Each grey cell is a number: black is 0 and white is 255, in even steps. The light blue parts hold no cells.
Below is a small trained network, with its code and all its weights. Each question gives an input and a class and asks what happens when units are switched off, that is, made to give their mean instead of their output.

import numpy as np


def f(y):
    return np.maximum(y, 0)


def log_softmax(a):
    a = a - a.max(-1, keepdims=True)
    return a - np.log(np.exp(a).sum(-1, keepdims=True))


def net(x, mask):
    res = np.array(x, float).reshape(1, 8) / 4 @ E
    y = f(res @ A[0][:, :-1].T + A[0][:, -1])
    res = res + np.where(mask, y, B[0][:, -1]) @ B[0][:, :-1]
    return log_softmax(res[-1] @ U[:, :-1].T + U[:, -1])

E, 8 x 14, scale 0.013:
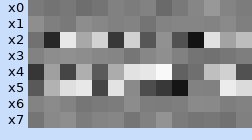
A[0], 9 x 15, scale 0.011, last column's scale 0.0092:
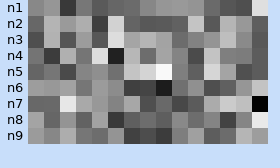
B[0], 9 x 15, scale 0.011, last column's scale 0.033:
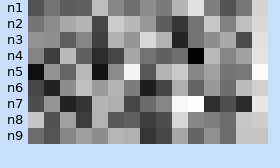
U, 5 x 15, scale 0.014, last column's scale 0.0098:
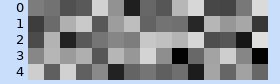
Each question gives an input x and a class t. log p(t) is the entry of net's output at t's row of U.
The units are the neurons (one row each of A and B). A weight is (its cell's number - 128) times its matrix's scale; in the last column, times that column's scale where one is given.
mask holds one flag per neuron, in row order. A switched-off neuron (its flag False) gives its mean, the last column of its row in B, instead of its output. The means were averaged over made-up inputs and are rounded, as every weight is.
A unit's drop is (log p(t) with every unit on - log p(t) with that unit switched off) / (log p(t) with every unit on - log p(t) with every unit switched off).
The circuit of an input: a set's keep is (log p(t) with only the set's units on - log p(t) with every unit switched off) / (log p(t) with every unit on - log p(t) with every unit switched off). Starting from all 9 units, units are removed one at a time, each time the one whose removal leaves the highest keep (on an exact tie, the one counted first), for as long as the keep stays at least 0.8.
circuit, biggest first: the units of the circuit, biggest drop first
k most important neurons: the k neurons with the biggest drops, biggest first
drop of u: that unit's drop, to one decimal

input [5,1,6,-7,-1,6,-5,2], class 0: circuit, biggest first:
n7
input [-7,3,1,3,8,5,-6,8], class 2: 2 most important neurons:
n7, n4
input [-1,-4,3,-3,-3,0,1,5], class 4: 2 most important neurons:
n5, n1
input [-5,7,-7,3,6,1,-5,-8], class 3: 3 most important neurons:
n7, n3, n2
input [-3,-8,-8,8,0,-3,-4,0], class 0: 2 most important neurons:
n5, n3
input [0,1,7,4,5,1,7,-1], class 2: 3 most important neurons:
n7, n2, n6
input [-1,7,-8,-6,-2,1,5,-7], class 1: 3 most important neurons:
n7, n2, n8
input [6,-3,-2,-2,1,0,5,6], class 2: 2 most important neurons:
n4, n2
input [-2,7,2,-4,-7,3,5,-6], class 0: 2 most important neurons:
n7, n5
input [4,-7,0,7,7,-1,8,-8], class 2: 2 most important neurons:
n4, n2
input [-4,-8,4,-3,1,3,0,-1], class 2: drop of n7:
0.4
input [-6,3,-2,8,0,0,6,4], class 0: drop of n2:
0.2
